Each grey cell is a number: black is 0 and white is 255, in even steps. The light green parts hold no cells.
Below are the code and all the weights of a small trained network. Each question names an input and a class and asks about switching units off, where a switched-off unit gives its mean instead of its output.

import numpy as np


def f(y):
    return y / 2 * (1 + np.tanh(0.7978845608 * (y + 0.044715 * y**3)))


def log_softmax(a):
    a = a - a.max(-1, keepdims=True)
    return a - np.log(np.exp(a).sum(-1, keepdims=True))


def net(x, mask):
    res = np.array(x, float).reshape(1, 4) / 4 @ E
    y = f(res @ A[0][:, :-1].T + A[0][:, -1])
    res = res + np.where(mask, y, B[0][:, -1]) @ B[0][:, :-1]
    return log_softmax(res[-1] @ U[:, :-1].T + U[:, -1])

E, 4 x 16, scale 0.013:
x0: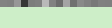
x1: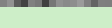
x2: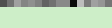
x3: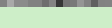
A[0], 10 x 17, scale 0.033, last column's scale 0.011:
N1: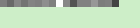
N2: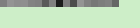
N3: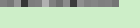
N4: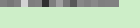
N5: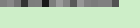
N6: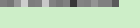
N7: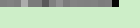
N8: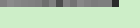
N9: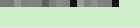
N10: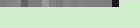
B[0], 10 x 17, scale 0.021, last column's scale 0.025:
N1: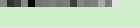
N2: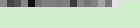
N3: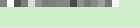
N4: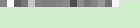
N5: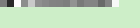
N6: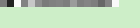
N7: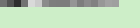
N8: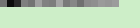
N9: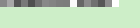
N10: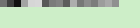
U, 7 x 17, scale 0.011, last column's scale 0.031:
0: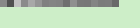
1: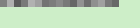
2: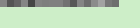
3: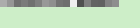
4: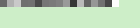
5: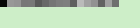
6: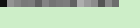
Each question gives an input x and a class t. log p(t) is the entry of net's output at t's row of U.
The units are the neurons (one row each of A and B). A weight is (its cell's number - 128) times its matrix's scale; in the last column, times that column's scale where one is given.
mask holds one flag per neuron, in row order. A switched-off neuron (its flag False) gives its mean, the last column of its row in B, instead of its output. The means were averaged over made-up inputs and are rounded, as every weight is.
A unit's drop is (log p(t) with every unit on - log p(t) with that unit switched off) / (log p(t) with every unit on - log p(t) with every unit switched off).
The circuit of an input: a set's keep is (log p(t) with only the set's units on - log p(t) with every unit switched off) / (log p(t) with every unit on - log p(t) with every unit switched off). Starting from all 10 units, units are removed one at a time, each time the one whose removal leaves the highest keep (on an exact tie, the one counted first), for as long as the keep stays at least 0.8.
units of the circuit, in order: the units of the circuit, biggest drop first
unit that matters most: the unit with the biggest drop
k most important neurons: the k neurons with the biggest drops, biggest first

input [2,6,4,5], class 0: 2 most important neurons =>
[N5 N1]
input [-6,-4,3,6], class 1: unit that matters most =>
N4
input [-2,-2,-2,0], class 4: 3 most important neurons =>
[N9 N5 N6]
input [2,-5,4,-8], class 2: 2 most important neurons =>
[N1 N5]
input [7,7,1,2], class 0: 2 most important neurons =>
[N5 N4]
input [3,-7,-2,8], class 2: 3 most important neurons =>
[N2 N5 N8]
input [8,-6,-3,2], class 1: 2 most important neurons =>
[N3 N5]
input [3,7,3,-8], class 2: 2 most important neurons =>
[N1 N6]
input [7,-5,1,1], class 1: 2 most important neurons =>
[N3 N5]
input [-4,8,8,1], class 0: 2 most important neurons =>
[N5 N2]
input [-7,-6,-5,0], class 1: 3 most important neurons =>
[N5 N9 N4]
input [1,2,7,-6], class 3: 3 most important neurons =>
[N9 N2 N5]
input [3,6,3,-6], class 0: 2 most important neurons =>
[N5 N2]
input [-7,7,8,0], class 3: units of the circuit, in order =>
[N9]
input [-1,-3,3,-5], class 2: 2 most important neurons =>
[N1 N5]
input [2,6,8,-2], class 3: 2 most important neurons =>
[N9 N6]
